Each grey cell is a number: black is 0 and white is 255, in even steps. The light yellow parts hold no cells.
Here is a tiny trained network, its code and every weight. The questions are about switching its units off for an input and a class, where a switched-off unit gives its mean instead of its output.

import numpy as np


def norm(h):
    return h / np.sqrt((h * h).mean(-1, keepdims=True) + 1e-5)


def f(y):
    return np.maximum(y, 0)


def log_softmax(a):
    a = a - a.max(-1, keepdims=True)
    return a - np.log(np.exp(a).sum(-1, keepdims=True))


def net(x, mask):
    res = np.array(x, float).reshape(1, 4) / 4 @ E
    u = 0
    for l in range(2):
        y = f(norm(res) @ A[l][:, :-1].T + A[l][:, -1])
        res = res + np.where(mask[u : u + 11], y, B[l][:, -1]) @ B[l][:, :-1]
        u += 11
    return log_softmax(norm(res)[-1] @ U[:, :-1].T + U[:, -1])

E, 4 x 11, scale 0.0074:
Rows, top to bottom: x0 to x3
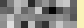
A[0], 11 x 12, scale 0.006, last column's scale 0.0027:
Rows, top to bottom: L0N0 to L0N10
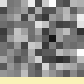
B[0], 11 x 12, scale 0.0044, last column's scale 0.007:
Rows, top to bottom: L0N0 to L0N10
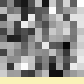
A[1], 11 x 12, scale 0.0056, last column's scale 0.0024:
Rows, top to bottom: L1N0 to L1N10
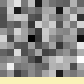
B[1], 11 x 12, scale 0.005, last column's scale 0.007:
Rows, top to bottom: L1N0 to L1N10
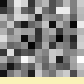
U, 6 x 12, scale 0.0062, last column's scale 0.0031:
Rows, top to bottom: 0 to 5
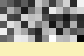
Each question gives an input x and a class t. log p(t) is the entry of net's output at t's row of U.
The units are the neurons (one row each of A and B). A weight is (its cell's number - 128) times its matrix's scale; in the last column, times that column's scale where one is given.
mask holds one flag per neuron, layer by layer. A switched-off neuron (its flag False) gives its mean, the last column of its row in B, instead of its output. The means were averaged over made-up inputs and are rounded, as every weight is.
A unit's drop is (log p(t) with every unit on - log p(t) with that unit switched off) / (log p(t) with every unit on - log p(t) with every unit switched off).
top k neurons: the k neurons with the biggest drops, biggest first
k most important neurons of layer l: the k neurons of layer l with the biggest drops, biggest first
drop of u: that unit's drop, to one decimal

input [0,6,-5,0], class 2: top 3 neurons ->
L0N8, L0N6, L0N0
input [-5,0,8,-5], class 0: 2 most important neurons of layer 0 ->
L0N0, L0N9
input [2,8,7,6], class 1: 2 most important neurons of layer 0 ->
L0N5, L0N4
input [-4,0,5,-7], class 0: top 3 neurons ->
L0N9, L0N0, L1N8
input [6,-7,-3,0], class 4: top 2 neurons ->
L1N5, L0N2
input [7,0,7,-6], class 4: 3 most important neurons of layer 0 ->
L0N0, L0N9, L0N1
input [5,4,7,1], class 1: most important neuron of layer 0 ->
L0N1
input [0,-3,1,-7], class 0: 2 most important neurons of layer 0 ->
L0N0, L0N8
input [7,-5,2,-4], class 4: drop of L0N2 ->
0.1
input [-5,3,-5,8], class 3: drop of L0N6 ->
0.2
